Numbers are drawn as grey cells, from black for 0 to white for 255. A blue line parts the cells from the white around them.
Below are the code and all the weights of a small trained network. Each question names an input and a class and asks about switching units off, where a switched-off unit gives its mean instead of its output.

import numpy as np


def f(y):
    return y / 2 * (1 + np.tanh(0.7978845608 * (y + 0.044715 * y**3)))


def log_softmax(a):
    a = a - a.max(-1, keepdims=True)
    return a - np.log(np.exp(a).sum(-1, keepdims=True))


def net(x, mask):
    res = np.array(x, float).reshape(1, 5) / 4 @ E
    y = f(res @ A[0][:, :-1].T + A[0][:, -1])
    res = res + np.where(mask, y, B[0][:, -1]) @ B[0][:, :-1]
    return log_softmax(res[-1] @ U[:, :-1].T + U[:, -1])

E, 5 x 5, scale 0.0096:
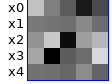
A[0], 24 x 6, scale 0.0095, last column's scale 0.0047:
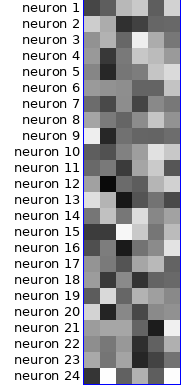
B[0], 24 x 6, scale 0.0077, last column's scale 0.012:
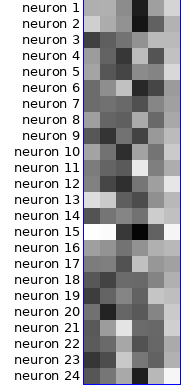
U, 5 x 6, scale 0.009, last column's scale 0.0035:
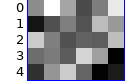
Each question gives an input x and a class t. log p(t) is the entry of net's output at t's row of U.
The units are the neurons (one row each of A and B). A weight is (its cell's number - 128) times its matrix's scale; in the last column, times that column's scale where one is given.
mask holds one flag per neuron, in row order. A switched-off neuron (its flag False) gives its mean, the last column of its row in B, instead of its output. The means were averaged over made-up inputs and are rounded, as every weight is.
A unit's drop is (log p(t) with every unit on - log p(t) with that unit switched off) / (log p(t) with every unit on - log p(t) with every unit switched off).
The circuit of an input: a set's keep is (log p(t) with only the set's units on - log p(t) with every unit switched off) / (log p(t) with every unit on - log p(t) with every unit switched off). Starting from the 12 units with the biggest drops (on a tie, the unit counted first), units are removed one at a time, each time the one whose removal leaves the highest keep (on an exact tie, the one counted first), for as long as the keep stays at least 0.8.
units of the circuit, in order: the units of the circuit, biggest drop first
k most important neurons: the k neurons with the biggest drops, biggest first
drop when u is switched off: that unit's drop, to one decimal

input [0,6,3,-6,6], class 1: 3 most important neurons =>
neuron 15; neuron 24; neuron 19
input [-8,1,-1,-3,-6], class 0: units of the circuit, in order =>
neuron 15
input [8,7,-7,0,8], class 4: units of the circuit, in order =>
neuron 21; neuron 23
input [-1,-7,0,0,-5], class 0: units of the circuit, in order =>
neuron 12; neuron 20
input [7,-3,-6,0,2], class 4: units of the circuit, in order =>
neuron 21; neuron 23
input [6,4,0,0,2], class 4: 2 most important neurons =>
neuron 15; neuron 23
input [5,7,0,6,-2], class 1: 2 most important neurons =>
neuron 15; neuron 9
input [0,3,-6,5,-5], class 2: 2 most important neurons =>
neuron 15; neuron 24
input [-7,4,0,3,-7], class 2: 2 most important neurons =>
neuron 15; neuron 1
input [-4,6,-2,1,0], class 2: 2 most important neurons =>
neuron 21; neuron 24
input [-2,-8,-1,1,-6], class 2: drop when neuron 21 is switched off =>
0.2
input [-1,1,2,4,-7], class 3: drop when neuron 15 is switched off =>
0.3
